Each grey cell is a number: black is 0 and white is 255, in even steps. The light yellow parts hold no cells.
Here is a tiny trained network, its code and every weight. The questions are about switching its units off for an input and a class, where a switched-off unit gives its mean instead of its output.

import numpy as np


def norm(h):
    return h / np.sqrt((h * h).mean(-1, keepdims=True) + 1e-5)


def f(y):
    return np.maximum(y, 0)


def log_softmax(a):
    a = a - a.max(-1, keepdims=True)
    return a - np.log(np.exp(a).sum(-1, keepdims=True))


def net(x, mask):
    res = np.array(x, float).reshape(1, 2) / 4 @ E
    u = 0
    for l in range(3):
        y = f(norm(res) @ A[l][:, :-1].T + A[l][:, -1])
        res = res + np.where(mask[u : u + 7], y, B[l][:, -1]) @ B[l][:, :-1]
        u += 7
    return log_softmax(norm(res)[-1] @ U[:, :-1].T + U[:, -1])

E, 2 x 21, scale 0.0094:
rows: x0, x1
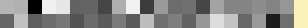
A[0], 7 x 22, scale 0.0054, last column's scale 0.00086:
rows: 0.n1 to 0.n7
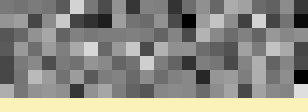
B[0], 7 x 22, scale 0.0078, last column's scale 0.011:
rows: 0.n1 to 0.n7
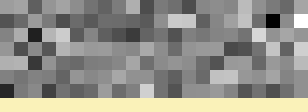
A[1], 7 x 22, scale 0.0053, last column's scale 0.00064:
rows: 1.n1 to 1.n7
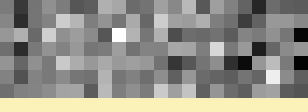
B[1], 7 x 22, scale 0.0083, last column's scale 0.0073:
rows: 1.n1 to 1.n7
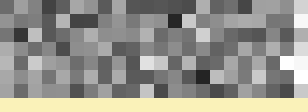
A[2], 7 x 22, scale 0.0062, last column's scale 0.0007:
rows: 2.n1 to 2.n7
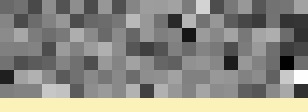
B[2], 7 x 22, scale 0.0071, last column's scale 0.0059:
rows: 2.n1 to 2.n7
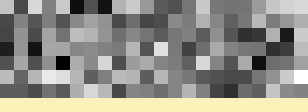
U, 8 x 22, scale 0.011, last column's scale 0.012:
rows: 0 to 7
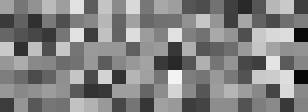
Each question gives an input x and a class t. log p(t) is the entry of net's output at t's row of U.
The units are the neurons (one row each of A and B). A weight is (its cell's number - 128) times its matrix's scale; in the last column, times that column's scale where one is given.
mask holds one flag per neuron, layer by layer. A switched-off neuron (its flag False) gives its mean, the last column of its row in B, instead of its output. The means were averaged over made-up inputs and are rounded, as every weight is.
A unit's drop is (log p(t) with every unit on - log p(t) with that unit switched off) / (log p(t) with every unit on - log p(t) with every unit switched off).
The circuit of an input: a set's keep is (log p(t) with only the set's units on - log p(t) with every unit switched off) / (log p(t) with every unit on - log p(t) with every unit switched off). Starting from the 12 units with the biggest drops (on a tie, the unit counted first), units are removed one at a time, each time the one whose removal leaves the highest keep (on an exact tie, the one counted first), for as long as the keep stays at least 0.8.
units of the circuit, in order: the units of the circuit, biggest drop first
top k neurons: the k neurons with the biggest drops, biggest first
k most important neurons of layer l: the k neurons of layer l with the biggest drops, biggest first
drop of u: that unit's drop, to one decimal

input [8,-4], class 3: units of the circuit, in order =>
(0.n4; 1.n2)
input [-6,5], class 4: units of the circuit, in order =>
(0.n2; 1.n5)
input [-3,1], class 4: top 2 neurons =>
(0.n2; 1.n6)
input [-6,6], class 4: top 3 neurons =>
(0.n2; 1.n6; 1.n5)
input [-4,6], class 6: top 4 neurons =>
(0.n4; 1.n1; 1.n6; 1.n4)
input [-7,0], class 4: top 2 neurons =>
(1.n6; 0.n2)
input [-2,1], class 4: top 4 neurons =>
(0.n2; 1.n6; 0.n5; 0.n4)
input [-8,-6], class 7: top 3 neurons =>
(0.n4; 1.n5; 2.n4)
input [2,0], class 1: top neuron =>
(1.n5)
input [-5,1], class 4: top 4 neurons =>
(0.n2; 1.n6; 0.n4; 1.n5)
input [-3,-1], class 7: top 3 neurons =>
(0.n2; 1.n5; 0.n4)
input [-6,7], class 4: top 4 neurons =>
(0.n2; 1.n6; 1.n5; 2.n3)
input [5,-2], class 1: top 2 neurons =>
(0.n2; 2.n5)
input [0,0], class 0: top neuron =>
(0.n4)
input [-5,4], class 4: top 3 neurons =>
(0.n2; 1.n6; 1.n5)
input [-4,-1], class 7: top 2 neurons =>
(0.n2; 1.n5)
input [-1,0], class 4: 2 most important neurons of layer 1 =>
(1.n6; 1.n2)
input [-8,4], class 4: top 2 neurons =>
(0.n2; 1.n6)
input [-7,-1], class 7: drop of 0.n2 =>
1.2
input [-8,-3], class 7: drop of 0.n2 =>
0.9
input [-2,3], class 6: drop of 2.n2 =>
0.0
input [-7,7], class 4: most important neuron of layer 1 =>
(1.n6)
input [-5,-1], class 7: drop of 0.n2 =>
1.1
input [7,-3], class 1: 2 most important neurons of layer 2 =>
(2.n5; 2.n2)
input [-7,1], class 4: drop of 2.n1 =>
0.1
